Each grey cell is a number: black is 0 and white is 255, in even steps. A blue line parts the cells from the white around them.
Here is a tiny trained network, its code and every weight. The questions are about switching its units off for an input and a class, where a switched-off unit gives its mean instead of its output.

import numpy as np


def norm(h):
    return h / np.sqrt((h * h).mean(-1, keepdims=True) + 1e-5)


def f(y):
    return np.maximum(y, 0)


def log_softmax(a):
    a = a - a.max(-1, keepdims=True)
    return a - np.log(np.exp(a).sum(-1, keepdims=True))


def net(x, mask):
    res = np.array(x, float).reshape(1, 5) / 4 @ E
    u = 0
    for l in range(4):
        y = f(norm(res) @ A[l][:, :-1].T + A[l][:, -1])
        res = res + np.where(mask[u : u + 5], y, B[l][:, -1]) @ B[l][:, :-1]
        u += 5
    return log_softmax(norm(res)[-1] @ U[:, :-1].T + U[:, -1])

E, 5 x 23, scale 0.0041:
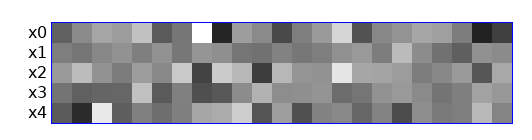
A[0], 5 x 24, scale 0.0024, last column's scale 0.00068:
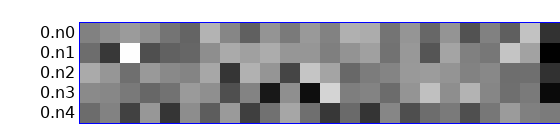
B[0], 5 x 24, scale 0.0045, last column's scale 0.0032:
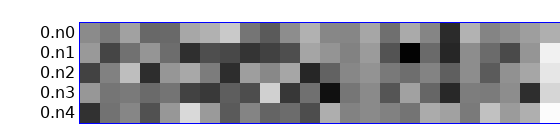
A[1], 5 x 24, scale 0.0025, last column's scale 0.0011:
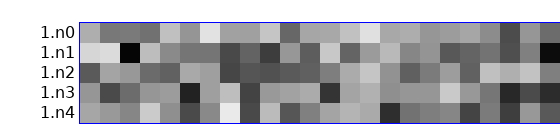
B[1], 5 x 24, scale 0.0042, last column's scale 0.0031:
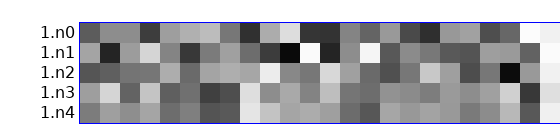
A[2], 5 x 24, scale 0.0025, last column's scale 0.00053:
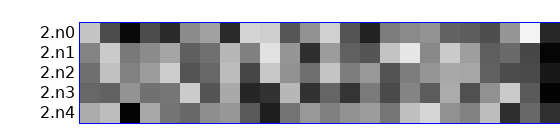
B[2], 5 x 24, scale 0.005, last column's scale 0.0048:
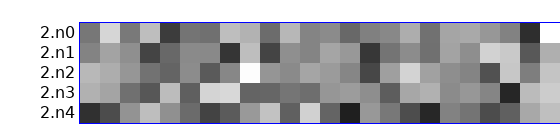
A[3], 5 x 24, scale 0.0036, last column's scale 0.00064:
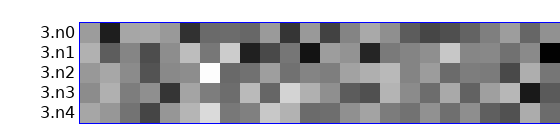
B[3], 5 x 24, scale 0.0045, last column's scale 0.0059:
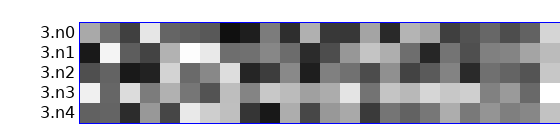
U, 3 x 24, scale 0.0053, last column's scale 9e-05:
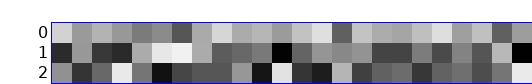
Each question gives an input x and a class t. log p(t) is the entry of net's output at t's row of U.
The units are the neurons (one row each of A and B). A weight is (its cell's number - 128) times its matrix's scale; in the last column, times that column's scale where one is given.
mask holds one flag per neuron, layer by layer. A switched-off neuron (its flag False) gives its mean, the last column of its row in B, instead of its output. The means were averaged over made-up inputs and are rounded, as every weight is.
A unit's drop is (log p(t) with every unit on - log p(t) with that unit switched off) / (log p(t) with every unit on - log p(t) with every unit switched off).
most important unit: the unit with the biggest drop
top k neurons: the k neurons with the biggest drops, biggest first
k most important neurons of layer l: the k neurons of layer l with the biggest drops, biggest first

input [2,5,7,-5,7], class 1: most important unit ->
1.n0
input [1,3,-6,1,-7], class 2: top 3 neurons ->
2.n4; 1.n1; 0.n2
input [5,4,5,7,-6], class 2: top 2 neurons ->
1.n1; 2.n4
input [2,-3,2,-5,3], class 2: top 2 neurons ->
0.n1; 2.n0
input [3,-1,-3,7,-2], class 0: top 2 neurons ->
0.n2; 2.n2
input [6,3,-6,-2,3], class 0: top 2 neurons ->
1.n4; 1.n3
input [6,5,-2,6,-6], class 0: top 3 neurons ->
1.n3; 2.n2; 0.n1
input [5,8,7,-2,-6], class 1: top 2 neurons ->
1.n0; 0.n1
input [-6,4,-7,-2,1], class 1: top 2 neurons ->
3.n1; 2.n3
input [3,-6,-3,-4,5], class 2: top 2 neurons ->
0.n1; 2.n0
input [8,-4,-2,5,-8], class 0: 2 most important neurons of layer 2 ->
2.n2; 2.n1
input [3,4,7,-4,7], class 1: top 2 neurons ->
1.n0; 1.n1
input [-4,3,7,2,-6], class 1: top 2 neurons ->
0.n2; 0.n1
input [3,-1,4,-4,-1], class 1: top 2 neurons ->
1.n0; 2.n0
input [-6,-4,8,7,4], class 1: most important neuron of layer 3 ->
3.n2
